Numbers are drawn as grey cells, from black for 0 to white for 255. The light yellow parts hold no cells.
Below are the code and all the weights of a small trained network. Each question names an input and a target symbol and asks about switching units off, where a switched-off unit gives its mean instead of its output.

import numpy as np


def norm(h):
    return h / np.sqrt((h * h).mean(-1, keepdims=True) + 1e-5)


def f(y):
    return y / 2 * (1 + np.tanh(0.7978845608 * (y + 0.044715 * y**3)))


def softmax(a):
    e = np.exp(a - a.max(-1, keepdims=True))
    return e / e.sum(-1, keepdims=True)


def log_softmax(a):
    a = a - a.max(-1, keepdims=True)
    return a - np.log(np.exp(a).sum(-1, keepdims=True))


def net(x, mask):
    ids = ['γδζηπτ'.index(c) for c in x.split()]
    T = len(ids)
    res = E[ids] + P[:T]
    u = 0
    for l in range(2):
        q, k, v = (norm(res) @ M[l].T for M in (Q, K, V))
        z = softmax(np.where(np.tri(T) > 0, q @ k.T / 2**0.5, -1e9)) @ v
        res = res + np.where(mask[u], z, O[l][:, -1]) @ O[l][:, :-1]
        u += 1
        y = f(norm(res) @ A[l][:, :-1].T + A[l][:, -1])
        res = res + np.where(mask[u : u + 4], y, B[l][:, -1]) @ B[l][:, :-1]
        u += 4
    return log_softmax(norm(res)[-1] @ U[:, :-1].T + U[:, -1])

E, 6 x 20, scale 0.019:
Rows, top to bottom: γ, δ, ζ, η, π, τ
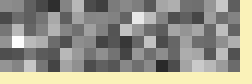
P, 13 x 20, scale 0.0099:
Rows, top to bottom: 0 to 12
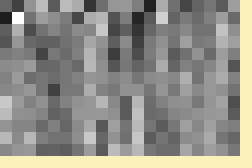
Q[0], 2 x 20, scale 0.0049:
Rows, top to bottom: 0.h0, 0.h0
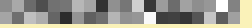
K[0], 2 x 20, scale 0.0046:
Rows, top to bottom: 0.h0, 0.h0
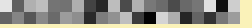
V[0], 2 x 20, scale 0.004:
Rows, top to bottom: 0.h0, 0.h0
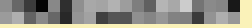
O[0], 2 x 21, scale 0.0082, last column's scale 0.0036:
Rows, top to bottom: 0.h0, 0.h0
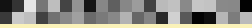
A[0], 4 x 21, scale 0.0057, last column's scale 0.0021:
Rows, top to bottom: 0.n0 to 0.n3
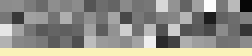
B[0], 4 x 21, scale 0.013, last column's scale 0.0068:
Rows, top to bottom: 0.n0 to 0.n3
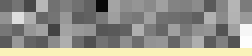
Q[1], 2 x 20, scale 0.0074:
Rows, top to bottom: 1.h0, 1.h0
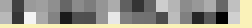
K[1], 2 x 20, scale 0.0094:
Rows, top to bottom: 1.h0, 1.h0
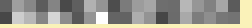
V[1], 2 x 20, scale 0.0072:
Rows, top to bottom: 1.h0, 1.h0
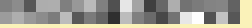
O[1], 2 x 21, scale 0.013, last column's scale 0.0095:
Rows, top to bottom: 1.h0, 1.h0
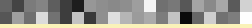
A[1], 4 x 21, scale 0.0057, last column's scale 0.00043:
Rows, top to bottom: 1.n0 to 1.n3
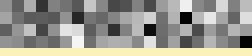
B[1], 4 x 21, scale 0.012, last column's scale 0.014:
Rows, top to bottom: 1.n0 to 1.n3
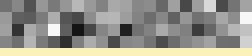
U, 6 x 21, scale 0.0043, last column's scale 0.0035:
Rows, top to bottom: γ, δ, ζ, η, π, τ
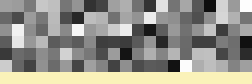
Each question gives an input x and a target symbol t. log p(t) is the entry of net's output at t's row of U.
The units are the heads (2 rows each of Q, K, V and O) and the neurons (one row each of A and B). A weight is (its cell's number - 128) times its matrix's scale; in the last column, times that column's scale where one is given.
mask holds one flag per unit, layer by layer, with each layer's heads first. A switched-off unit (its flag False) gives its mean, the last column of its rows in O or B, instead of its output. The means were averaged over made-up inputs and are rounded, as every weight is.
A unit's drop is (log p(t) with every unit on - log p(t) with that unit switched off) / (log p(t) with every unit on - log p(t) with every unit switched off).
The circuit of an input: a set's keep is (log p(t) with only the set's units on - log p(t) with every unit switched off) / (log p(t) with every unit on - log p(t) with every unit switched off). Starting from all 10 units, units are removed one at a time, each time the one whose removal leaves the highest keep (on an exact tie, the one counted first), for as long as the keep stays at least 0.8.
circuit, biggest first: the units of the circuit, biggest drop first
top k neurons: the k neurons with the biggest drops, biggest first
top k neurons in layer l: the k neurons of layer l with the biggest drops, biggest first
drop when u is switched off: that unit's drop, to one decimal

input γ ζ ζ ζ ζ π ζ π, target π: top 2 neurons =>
(1.n0; 1.n1)
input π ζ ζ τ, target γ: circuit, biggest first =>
(1.h0; 1.n2; 0.n1)
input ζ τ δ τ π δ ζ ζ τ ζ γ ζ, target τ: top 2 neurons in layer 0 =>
(0.n3; 0.n1)
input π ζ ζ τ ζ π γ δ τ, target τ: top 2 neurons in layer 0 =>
(0.n3; 0.n1)
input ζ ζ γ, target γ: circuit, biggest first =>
(0.h0; 1.h0; 0.n0)
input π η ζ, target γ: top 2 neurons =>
(1.n2; 0.n1)
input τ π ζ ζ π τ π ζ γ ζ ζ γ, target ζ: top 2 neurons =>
(1.n2; 0.n3)
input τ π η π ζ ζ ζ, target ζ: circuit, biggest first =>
(1.h0)
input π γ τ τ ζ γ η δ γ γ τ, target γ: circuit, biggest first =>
(1.h0; 0.h0; 0.n3; 1.n2)
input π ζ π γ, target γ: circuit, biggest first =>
(0.h0; 0.n0; 1.h0)
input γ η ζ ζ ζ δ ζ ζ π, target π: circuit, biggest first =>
(1.h0; 1.n1)
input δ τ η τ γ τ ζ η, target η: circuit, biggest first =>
(1.h0; 1.n1)
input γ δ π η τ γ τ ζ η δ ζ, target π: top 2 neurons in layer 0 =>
(0.n3; 0.n2)
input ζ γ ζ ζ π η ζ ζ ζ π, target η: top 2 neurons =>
(0.n0; 1.n1)
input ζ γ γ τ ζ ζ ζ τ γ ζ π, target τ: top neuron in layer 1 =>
(1.n2)
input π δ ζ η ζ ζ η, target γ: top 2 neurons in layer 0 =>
(0.n3; 0.n1)
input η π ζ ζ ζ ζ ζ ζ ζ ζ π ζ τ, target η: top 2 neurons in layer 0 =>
(0.n3; 0.n2)
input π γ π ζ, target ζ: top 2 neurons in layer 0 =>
(0.n2; 0.n3)
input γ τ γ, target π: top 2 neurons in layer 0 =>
(0.n3; 0.n2)
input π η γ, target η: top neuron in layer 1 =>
(1.n1)
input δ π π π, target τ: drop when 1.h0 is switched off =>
0.6
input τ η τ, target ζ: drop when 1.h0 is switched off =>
1.1
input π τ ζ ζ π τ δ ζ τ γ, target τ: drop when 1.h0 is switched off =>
0.3
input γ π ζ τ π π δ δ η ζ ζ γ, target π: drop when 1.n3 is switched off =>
0.2
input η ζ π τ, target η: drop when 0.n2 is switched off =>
0.1
